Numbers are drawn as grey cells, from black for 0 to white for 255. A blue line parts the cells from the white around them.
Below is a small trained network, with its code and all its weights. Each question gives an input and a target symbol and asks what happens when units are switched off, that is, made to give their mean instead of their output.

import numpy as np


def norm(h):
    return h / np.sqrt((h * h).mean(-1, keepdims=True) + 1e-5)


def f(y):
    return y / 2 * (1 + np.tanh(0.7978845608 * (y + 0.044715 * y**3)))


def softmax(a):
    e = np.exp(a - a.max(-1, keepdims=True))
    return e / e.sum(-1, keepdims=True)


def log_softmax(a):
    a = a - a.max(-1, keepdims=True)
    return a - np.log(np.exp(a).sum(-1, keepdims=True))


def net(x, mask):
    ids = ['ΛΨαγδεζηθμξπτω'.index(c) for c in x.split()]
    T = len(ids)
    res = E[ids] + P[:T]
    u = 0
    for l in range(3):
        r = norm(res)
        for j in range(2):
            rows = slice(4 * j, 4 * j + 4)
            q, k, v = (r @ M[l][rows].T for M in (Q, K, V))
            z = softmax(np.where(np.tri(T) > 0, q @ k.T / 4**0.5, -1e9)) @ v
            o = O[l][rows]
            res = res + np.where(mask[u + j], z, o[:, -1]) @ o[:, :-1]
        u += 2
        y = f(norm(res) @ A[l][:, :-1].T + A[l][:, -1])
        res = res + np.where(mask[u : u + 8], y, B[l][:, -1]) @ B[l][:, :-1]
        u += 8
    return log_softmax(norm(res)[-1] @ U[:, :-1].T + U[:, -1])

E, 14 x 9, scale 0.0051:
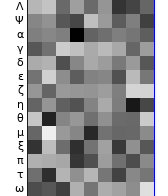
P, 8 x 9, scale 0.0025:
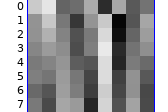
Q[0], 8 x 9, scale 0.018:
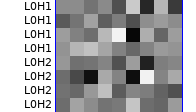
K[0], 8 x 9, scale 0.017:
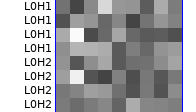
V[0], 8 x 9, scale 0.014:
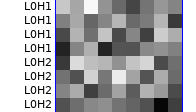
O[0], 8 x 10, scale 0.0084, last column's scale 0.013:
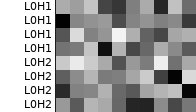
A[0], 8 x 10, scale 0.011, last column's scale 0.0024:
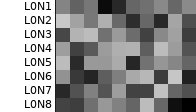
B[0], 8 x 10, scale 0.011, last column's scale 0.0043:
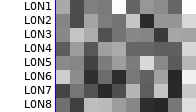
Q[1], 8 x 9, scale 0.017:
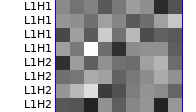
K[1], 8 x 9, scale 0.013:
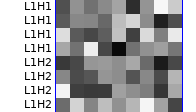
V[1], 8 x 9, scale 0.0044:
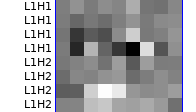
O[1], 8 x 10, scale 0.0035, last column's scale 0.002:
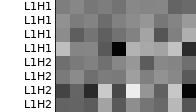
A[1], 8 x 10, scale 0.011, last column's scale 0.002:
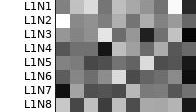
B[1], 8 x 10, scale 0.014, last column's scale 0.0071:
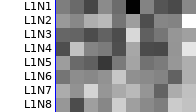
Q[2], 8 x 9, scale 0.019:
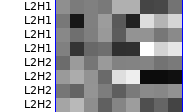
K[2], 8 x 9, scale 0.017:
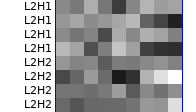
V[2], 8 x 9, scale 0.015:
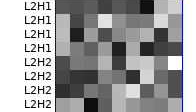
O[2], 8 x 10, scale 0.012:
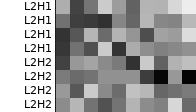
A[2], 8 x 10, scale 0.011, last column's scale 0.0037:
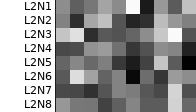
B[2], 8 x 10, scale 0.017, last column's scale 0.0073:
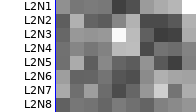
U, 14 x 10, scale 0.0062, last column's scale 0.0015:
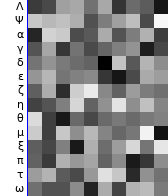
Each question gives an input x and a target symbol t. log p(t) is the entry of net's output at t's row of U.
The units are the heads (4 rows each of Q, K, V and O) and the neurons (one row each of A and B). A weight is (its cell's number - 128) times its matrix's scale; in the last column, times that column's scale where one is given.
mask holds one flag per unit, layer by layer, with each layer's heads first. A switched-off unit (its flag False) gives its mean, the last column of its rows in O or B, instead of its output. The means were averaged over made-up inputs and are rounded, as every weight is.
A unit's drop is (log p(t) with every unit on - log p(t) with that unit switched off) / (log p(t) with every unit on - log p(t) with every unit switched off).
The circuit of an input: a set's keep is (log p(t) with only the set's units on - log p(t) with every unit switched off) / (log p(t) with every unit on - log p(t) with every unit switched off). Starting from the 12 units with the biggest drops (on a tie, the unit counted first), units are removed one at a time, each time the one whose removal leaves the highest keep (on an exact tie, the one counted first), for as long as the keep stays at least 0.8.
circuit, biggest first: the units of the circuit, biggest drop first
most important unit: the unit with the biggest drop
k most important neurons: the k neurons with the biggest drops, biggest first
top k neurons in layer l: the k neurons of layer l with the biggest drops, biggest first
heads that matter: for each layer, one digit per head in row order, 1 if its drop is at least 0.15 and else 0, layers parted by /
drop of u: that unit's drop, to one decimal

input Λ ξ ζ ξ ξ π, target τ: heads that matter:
01 / 00 / 00
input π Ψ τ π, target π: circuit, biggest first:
(L0H2)
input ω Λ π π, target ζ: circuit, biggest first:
(L0H2; L2N3)
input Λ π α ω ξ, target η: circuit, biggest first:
(L0H2; L2H1; L1N3)
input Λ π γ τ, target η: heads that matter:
01 / 00 / 11
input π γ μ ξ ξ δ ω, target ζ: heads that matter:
10 / 00 / 00
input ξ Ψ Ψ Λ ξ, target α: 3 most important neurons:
(L0N7; L1N4; L0N3)
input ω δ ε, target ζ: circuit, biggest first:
(L0H2; L2N3)
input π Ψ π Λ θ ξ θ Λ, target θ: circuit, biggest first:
(L0H2; L0N6)
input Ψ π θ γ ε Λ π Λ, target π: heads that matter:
11 / 00 / 01
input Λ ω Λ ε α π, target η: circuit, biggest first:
(L2H1; L0H2; L1N3)
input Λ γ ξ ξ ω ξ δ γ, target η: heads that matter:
11 / 00 / 11
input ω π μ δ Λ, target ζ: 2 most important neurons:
(L2N3; L0N4)
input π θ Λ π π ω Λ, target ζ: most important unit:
L0H1
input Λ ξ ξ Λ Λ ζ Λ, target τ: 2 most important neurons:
(L0N6; L1N5)
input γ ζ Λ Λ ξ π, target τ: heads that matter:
11 / 00 / 00
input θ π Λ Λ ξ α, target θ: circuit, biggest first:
(L0N6; L0H2)
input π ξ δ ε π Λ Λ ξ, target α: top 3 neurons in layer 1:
(L1N4; L1N7; L1N8)
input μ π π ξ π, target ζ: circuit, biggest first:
(L0H2; L2H2; L2N3)
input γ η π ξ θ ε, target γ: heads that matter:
01 / 00 / 11
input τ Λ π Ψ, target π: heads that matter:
01 / 00 / 00
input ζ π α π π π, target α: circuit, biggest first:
(L2H1)
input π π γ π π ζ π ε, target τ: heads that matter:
01 / 00 / 00
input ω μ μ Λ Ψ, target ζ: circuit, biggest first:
(L0H2; L2N3)
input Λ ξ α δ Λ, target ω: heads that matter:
11 / 00 / 00
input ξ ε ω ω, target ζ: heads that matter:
11 / 00 / 00
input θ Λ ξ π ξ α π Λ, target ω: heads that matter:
00 / 00 / 10
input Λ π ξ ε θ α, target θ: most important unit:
L0H2
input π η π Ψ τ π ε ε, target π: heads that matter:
11 / 00 / 00
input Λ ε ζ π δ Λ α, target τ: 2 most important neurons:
(L0N6; L1N5)
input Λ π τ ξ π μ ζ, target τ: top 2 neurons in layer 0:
(L0N6; L0N8)
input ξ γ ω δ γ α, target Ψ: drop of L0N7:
0.2
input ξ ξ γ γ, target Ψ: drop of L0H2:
0.1
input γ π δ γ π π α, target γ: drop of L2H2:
0.2
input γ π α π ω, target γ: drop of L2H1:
0.4
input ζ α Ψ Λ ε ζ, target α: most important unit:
L2H1
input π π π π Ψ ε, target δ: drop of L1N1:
0.3
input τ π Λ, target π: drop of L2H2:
0.1
